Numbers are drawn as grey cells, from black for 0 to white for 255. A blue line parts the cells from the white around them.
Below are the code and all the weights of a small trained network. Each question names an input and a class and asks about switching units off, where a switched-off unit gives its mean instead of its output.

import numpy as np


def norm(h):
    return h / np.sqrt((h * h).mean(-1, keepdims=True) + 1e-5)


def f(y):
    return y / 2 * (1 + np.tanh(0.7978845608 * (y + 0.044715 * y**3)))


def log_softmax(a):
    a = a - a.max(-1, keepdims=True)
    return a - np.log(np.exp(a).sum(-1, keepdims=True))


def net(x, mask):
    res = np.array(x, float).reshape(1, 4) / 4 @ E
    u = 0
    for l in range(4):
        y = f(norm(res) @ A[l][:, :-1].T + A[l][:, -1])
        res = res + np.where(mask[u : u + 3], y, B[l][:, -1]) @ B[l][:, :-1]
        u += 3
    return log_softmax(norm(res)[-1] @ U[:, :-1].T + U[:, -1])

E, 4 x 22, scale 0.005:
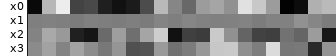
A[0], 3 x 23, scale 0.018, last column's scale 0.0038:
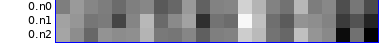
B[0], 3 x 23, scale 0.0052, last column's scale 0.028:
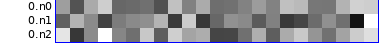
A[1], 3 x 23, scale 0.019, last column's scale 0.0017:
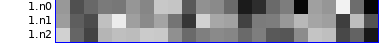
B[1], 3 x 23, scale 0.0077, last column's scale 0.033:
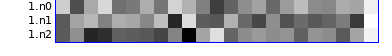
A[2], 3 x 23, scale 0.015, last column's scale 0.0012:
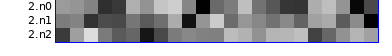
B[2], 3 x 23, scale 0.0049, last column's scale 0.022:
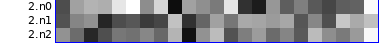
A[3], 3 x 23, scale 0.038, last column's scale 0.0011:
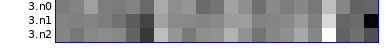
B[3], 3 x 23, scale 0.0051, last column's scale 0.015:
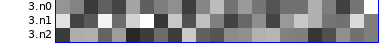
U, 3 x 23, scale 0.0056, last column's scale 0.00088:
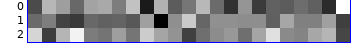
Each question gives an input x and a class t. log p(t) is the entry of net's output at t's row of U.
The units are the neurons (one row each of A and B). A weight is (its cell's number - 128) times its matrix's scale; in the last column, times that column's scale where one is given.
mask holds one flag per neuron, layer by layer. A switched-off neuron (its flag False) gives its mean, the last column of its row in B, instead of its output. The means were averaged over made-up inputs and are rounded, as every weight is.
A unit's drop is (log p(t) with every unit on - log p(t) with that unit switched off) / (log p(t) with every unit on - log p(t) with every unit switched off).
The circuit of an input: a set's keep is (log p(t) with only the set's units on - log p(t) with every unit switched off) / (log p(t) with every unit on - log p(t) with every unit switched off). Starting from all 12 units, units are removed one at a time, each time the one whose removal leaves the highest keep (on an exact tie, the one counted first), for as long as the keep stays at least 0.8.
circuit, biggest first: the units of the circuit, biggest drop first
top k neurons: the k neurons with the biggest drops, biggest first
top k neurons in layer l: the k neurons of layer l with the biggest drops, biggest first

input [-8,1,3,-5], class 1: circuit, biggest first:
(1.n2)
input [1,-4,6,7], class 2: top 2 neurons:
(0.n0; 0.n2)
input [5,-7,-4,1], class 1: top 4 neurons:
(0.n2; 1.n0; 2.n2; 1.n1)
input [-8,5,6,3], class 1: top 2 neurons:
(1.n2; 1.n1)
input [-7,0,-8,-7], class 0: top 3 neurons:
(1.n1; 0.n1; 1.n2)
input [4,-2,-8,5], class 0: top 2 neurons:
(0.n1; 1.n1)
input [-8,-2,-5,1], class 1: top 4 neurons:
(1.n2; 0.n0; 2.n0; 2.n1)
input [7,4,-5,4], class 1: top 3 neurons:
(1.n0; 0.n2; 2.n2)
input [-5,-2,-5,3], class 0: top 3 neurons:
(1.n1; 0.n1; 2.n2)
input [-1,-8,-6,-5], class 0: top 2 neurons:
(1.n1; 0.n1)
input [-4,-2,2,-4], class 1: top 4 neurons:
(1.n2; 0.n0; 2.n1; 1.n1)
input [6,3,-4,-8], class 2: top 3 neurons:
(1.n2; 0.n1; 0.n0)
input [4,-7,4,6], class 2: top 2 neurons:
(0.n0; 1.n1)
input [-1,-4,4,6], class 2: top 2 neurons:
(0.n2; 0.n0)
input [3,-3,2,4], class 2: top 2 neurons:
(0.n0; 1.n2)
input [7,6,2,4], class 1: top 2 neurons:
(1.n0; 2.n2)
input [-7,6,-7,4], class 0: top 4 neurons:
(1.n1; 0.n1; 2.n2; 3.n0)
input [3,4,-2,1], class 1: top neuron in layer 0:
(0.n2)
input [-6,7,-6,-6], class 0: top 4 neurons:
(1.n1; 0.n1; 2.n2; 1.n2)
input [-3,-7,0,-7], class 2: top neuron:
(1.n0)
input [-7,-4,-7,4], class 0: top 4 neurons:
(1.n1; 0.n1; 2.n2; 3.n0)
